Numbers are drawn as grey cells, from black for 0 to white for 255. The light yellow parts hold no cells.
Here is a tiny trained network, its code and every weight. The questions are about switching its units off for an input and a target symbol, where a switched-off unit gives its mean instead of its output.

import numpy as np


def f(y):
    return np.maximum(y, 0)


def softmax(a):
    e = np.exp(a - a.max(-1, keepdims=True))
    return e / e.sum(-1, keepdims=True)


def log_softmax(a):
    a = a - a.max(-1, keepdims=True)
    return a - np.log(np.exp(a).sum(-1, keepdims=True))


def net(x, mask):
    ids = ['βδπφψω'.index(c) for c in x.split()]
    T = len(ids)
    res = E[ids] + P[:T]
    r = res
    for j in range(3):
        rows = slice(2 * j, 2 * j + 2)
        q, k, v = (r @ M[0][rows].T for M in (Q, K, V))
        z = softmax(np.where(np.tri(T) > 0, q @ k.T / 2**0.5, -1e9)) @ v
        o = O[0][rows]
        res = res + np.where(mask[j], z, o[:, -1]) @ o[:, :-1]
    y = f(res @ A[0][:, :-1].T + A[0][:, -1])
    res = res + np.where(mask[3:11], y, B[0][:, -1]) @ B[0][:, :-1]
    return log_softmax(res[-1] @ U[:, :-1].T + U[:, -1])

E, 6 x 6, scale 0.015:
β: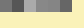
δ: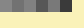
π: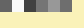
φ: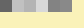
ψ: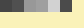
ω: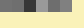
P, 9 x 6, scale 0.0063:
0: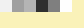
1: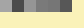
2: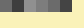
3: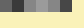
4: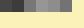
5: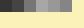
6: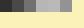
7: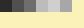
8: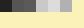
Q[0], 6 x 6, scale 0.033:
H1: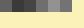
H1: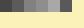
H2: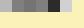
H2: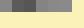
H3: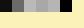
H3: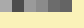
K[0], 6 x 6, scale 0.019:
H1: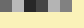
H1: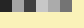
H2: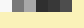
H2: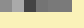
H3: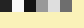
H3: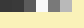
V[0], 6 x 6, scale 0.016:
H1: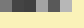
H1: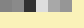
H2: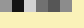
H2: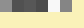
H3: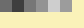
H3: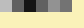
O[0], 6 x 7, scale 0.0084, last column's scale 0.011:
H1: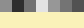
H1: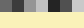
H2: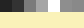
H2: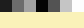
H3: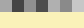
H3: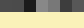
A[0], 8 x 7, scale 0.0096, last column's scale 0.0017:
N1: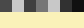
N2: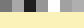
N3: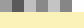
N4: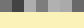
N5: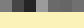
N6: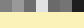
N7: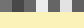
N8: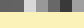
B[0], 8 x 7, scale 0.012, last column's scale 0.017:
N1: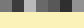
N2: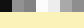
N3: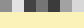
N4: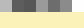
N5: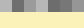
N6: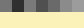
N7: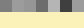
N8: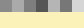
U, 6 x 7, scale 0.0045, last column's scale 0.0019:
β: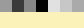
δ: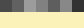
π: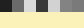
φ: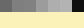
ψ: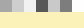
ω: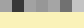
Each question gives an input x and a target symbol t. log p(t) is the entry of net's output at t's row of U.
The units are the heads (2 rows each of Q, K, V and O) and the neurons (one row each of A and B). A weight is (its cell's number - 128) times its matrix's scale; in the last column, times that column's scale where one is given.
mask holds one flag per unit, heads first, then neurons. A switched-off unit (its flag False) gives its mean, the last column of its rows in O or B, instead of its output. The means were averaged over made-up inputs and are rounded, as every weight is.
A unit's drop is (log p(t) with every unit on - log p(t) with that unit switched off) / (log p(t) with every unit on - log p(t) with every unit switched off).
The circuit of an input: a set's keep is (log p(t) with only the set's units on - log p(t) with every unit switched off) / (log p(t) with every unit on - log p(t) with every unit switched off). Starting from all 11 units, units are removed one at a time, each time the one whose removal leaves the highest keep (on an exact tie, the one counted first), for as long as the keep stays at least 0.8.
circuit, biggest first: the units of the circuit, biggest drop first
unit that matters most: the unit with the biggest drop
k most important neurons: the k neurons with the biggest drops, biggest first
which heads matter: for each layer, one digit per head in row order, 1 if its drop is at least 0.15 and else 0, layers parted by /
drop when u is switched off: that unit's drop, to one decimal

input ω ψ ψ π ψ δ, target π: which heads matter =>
011
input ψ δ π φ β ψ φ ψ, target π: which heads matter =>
001
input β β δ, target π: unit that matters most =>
H1
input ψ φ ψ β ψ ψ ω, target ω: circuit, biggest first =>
(H1 N5)
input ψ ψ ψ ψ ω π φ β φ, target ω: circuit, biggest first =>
(H2 H1)
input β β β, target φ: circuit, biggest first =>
(H2 H1 N2 N3)
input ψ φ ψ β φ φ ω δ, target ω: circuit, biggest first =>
(H1 H2)
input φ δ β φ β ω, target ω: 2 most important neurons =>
(N5 N6)
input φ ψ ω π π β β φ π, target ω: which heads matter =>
011
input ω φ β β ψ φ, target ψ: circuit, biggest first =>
(H3 N6)
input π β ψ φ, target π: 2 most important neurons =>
(N4 N3)
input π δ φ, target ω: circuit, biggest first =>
(H2 N6)
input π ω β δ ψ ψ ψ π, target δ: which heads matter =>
101
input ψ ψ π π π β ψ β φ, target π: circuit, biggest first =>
(N4 N3 H3)
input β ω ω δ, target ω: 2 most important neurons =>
(N5 N3)
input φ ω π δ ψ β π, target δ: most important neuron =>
(N8)
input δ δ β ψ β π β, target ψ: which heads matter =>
010
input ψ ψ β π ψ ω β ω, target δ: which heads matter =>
011
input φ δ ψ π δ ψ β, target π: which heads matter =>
001
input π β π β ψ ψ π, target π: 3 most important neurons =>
(N4 N3 N1)
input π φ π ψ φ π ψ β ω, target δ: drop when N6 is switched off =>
0.1
